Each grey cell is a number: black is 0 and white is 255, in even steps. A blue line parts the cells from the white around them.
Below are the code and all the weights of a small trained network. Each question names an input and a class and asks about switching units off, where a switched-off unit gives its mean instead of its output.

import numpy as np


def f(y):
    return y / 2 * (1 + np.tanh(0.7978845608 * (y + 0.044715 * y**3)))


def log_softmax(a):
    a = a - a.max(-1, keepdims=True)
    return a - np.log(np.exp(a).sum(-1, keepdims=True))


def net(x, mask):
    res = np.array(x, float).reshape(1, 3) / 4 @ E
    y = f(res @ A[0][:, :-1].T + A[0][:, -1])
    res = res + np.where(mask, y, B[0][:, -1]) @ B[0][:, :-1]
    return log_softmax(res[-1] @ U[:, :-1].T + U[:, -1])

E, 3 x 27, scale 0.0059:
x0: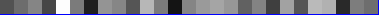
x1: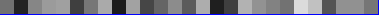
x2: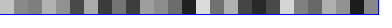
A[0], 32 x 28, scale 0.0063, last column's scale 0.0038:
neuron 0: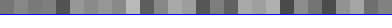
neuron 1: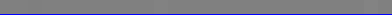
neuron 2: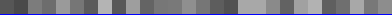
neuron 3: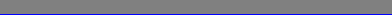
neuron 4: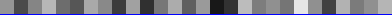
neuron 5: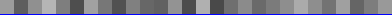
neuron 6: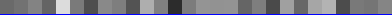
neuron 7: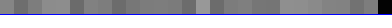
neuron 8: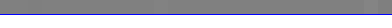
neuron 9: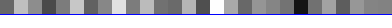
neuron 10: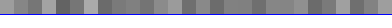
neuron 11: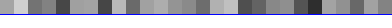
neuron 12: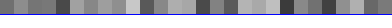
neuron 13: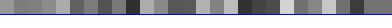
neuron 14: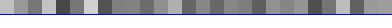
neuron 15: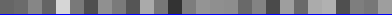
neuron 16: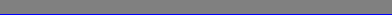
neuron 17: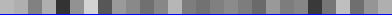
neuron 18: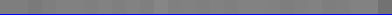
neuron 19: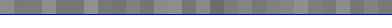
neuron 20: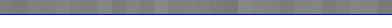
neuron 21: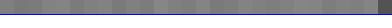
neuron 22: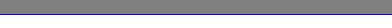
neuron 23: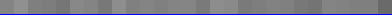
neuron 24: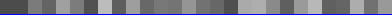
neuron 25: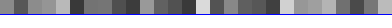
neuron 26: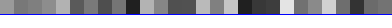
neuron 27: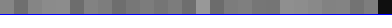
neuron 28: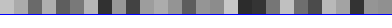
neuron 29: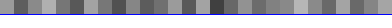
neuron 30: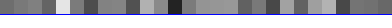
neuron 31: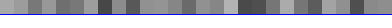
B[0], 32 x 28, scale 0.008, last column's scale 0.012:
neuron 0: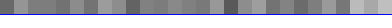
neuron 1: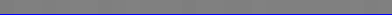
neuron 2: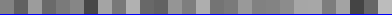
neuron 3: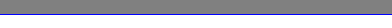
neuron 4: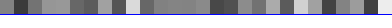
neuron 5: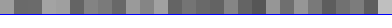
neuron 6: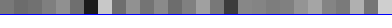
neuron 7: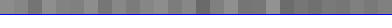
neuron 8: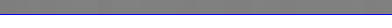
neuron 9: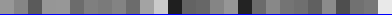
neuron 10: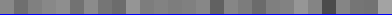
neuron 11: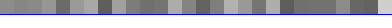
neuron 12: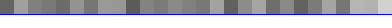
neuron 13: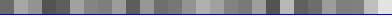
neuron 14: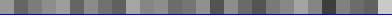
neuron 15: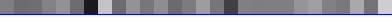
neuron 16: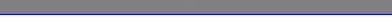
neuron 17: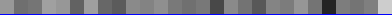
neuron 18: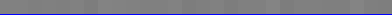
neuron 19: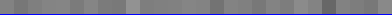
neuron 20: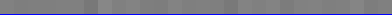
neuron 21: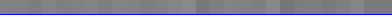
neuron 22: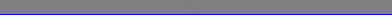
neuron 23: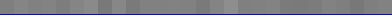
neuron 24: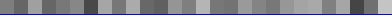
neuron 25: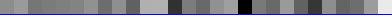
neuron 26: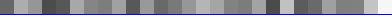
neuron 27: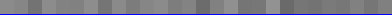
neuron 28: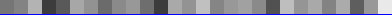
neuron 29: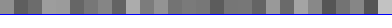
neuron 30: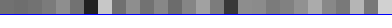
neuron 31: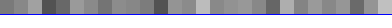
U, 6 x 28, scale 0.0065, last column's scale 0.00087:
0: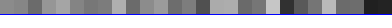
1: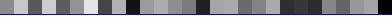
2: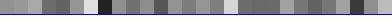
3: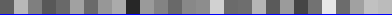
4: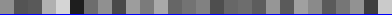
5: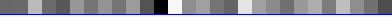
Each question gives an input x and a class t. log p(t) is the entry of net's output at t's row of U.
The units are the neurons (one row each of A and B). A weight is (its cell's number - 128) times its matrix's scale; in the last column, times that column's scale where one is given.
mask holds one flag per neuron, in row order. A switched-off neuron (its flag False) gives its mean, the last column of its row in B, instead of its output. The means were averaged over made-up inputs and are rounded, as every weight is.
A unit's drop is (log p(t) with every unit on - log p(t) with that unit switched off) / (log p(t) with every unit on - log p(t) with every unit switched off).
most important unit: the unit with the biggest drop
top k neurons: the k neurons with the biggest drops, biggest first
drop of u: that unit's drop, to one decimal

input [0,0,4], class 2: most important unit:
neuron 12
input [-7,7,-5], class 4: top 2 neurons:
(neuron 4; neuron 28)
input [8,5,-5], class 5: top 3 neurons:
(neuron 24; neuron 9; neuron 2)
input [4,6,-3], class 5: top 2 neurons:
(neuron 9; neuron 24)
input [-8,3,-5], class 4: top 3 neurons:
(neuron 28; neuron 4; neuron 26)
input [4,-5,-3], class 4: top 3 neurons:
(neuron 26; neuron 13; neuron 12)
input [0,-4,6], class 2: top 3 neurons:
(neuron 28; neuron 11; neuron 12)
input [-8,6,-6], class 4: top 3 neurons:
(neuron 4; neuron 28; neuron 29)
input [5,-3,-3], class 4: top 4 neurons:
(neuron 26; neuron 13; neuron 12; neuron 28)
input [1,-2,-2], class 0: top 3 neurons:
(neuron 26; neuron 13; neuron 28)
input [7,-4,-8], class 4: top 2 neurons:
(neuron 26; neuron 13)
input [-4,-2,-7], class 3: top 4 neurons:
(neuron 12; neuron 0; neuron 4; neuron 28)
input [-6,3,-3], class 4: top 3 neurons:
(neuron 28; neuron 4; neuron 26)
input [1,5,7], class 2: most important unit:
neuron 26
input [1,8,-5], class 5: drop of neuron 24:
0.1
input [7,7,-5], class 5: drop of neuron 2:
0.3
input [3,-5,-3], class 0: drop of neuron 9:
0.2
